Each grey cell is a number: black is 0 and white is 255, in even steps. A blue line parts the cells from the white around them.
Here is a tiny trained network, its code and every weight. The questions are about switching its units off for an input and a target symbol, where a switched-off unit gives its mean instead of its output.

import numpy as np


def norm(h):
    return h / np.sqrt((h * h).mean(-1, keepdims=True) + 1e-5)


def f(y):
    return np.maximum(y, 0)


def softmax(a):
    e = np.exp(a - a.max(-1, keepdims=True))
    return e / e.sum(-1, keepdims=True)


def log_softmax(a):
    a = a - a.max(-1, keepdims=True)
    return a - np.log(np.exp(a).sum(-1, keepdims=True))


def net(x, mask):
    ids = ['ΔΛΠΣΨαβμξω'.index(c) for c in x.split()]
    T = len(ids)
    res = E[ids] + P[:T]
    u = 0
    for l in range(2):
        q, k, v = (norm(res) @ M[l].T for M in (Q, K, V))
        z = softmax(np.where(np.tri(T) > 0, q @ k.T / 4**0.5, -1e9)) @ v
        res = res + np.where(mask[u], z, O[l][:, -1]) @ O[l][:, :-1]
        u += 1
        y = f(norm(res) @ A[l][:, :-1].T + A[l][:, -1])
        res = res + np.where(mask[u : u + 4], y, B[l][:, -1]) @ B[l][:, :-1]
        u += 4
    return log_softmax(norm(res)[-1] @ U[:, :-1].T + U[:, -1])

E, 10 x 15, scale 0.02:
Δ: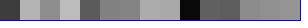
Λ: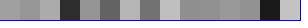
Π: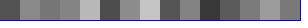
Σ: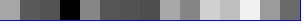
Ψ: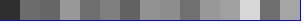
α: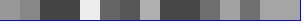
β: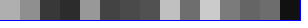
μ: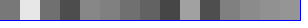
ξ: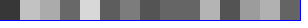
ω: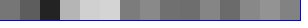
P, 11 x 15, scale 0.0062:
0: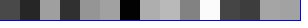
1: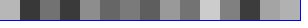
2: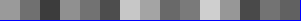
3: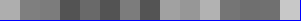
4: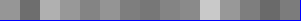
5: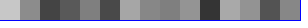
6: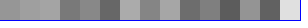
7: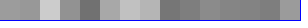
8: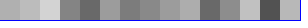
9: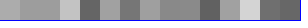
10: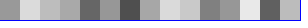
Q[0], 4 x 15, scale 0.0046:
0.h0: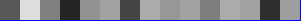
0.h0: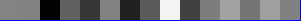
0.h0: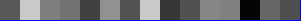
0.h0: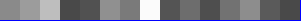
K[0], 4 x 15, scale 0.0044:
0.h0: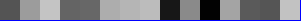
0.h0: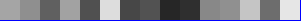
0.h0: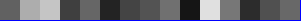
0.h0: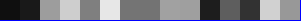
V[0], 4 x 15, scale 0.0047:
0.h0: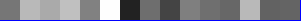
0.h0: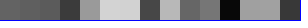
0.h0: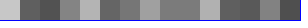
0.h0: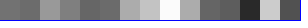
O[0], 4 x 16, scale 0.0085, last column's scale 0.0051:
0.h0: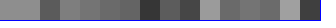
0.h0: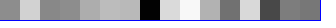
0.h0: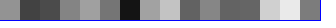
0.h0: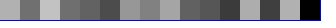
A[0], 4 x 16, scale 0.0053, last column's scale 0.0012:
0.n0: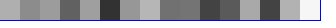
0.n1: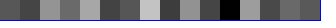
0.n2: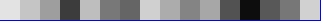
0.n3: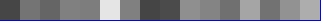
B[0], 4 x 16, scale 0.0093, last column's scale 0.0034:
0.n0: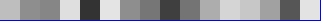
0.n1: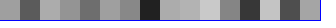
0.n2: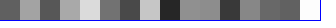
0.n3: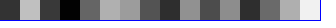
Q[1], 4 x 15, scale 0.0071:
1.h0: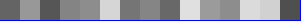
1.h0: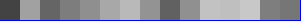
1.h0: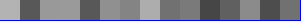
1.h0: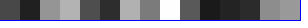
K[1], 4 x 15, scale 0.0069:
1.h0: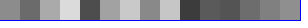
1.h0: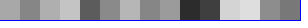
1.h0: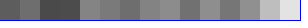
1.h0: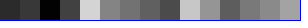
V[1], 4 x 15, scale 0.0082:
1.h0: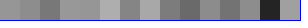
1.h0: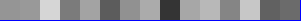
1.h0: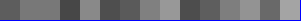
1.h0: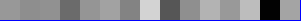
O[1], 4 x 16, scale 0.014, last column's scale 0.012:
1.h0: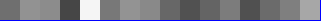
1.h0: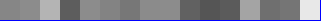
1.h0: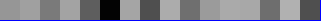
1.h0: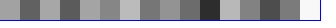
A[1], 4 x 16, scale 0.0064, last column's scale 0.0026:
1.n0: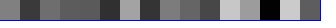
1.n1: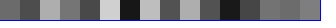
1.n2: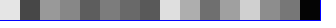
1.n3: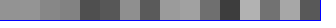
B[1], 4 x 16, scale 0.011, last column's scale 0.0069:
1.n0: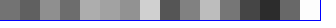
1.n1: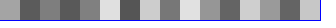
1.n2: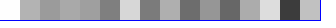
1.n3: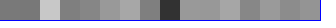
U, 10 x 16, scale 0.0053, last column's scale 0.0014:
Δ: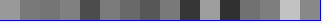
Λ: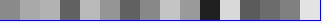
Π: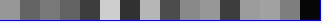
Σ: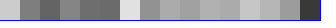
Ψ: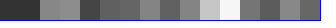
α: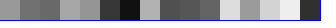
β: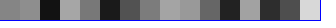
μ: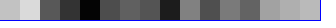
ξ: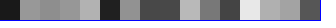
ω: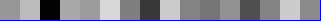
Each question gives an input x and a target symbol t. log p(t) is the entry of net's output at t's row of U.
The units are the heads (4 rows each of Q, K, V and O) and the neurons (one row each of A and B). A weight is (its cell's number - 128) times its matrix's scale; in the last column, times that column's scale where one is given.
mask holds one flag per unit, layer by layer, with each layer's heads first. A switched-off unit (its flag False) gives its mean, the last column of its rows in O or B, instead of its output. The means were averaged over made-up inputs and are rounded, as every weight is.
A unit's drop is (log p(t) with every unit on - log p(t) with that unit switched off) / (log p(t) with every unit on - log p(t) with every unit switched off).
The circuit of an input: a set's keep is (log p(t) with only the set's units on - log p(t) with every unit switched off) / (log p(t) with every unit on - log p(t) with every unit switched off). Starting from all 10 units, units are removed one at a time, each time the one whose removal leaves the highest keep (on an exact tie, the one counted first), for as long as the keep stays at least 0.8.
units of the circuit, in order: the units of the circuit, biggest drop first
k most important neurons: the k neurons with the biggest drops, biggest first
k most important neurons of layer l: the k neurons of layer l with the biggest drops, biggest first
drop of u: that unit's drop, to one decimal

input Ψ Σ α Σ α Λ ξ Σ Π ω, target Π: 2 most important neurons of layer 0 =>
[0.n1; 0.n2]
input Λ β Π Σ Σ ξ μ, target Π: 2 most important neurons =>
[0.n2; 0.n1]
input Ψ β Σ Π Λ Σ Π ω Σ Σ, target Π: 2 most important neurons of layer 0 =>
[0.n2; 0.n1]
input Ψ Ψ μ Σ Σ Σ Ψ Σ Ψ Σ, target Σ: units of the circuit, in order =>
[1.h0; 0.n3; 1.n2]
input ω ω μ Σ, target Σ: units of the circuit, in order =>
[1.h0; 1.n2; 0.n3]
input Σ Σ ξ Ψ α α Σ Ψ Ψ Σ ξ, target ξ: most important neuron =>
[0.n3]
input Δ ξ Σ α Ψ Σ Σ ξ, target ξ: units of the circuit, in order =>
[1.h0; 0.h0]
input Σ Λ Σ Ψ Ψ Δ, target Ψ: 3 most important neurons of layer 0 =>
[0.n2; 0.n0; 0.n3]
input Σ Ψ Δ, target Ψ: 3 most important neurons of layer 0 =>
[0.n0; 0.n2; 0.n1]
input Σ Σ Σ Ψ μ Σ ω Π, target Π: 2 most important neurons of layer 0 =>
[0.n1; 0.n0]
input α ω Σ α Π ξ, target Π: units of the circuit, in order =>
[1.h0; 0.n1]
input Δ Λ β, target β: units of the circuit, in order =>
[0.n2; 1.h0; 0.h0]
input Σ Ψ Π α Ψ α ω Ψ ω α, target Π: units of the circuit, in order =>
[1.h0; 0.n1; 0.n0]
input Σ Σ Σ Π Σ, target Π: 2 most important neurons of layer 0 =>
[0.n1; 0.n0]
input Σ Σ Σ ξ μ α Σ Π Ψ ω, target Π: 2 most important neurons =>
[0.n1; 1.n1]
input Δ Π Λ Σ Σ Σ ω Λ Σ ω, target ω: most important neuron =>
[0.n2]
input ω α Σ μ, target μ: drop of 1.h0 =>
0.7
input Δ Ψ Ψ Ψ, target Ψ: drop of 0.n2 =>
0.2
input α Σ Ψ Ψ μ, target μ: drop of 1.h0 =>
0.5
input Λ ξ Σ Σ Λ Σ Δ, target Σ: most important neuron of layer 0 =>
[0.n2]
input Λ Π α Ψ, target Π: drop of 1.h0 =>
0.9
